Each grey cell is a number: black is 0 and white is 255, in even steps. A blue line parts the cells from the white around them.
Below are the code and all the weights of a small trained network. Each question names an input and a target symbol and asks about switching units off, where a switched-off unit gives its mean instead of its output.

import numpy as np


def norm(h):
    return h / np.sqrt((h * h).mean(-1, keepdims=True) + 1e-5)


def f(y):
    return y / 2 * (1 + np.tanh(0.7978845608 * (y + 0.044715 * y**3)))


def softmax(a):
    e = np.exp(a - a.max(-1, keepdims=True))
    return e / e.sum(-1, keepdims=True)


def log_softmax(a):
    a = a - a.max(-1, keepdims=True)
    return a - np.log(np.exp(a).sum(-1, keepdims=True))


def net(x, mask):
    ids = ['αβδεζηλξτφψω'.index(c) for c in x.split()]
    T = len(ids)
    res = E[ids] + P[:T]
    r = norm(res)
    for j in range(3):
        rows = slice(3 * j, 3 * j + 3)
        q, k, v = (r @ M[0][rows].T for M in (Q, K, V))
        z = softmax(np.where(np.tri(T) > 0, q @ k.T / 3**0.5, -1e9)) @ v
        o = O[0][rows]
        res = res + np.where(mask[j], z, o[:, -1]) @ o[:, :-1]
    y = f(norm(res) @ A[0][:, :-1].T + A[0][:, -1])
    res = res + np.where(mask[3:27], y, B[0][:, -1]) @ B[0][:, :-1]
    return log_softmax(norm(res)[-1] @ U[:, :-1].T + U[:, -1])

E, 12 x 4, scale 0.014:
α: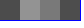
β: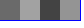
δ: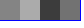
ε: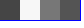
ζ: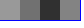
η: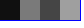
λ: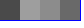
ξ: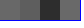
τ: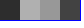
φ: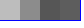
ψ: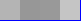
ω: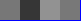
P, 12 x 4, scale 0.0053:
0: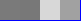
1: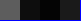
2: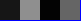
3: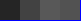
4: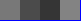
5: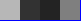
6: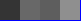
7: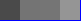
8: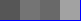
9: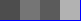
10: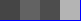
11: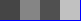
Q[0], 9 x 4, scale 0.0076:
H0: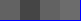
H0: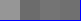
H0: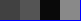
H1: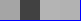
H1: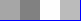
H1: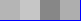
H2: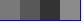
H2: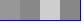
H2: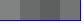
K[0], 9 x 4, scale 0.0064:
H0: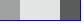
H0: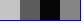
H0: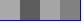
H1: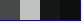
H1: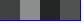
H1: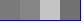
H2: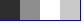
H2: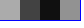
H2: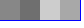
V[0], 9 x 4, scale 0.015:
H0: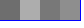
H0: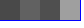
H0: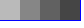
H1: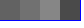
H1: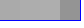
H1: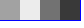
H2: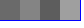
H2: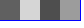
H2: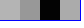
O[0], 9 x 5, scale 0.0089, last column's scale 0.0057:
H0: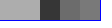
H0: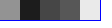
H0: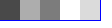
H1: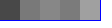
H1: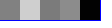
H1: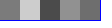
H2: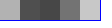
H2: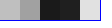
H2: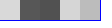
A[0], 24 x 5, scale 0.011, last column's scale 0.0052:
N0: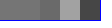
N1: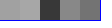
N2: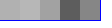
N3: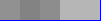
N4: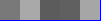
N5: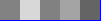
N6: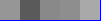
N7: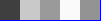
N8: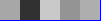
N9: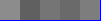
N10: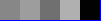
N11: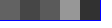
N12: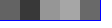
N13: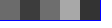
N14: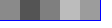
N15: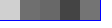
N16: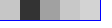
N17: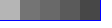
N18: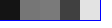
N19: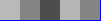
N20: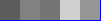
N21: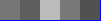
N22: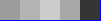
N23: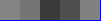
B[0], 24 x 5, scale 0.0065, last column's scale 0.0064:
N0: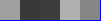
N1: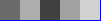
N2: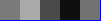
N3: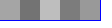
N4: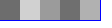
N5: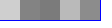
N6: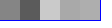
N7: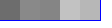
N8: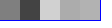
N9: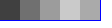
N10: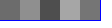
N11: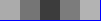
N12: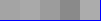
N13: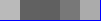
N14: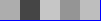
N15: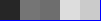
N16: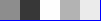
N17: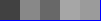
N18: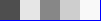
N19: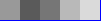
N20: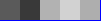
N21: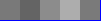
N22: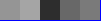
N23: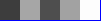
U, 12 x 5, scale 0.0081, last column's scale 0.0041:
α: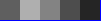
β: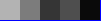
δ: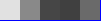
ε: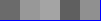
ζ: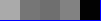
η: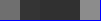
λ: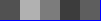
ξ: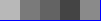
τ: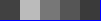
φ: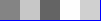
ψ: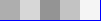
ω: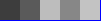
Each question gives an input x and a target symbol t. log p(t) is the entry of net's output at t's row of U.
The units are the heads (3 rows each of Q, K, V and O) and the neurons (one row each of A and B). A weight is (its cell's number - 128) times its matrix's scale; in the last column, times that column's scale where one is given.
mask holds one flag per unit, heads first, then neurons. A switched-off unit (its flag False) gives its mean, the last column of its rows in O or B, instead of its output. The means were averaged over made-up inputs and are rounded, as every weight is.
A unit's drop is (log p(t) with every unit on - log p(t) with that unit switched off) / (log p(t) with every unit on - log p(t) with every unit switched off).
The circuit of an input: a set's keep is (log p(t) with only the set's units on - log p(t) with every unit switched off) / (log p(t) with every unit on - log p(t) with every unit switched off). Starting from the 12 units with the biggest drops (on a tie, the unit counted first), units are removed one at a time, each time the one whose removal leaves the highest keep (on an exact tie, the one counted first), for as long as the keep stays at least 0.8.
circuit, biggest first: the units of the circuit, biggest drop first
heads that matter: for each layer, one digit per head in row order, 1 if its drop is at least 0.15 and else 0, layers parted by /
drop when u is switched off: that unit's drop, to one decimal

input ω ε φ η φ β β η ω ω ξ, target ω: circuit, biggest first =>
(H2 H1)
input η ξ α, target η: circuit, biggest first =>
(H0)
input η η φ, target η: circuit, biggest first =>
(H1 H0)
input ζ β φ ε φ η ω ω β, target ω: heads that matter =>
010
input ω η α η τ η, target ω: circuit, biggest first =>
(H1 H2)
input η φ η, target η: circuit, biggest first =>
(H0 H2)
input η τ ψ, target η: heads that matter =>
100
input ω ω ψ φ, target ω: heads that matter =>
000
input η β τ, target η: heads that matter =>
110
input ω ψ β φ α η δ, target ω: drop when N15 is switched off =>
0.0
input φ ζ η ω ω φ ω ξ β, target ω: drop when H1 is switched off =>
0.2
